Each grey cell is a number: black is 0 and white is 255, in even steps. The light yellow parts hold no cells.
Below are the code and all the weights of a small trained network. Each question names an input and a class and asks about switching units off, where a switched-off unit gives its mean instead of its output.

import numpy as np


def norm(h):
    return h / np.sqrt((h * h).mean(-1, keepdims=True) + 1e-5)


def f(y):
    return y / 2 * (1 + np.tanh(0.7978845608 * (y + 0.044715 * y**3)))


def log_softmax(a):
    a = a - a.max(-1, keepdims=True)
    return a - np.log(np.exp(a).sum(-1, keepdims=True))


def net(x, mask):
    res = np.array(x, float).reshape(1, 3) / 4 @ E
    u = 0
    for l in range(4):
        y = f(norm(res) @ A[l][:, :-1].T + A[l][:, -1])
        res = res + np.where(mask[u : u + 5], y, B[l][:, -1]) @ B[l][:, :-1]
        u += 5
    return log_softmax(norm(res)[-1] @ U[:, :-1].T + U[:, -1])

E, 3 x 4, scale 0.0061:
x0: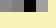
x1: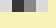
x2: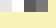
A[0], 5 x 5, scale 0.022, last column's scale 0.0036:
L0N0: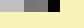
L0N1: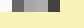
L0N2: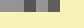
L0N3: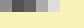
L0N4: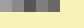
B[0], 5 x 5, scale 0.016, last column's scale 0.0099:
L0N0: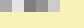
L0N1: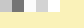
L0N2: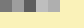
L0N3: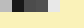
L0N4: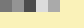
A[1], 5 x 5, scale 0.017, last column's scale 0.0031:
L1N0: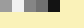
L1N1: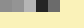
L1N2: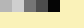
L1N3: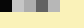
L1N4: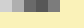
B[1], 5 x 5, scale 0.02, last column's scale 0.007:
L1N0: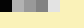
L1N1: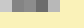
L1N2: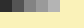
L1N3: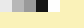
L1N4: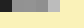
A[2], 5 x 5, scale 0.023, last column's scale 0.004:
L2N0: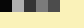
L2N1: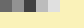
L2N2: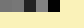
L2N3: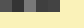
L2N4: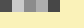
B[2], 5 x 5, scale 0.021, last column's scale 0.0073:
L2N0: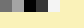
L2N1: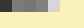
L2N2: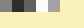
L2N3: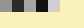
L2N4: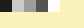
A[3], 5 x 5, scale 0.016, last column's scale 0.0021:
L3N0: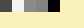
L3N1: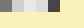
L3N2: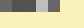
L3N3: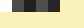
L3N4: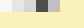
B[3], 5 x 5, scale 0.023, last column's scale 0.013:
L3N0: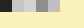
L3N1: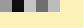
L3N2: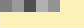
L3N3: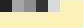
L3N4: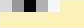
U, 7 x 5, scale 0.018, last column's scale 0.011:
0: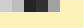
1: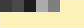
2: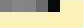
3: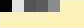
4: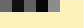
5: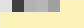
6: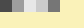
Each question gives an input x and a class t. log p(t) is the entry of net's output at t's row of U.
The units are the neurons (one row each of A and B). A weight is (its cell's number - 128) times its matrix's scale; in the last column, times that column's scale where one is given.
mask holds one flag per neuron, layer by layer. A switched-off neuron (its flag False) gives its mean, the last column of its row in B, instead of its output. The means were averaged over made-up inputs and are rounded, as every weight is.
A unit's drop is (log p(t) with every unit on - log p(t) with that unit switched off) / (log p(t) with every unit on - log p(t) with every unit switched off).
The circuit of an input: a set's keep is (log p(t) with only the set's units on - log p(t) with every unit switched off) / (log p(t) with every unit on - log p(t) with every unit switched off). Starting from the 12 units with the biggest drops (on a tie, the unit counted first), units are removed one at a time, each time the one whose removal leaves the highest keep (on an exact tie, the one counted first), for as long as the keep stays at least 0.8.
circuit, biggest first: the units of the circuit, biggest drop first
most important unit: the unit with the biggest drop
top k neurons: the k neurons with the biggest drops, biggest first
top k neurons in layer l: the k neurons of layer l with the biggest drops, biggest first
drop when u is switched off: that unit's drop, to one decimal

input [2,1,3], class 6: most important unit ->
L0N1
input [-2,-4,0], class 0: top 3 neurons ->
[L0N0 L0N3 L0N1]
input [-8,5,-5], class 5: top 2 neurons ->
[L2N0 L1N3]
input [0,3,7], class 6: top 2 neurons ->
[L0N1 L0N0]
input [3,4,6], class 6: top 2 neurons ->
[L0N0 L0N1]
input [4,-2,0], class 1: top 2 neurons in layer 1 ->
[L1N0 L1N4]
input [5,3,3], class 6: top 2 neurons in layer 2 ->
[L2N1 L2N3]
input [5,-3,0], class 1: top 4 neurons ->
[L0N1 L0N0 L2N2 L1N0]
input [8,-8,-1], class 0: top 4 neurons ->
[L0N1 L0N0 L0N3 L1N3]
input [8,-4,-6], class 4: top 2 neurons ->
[L2N3 L0N0]
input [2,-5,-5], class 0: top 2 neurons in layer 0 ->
[L0N3 L0N1]
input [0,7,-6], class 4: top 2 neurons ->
[L0N3 L3N3]
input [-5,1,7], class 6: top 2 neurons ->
[L0N1 L3N1]
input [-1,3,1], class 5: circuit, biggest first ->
[L0N1]
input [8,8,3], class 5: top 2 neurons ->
[L0N1 L2N0]
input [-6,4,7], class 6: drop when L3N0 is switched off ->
0.2
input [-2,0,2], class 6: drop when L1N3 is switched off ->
-0.1
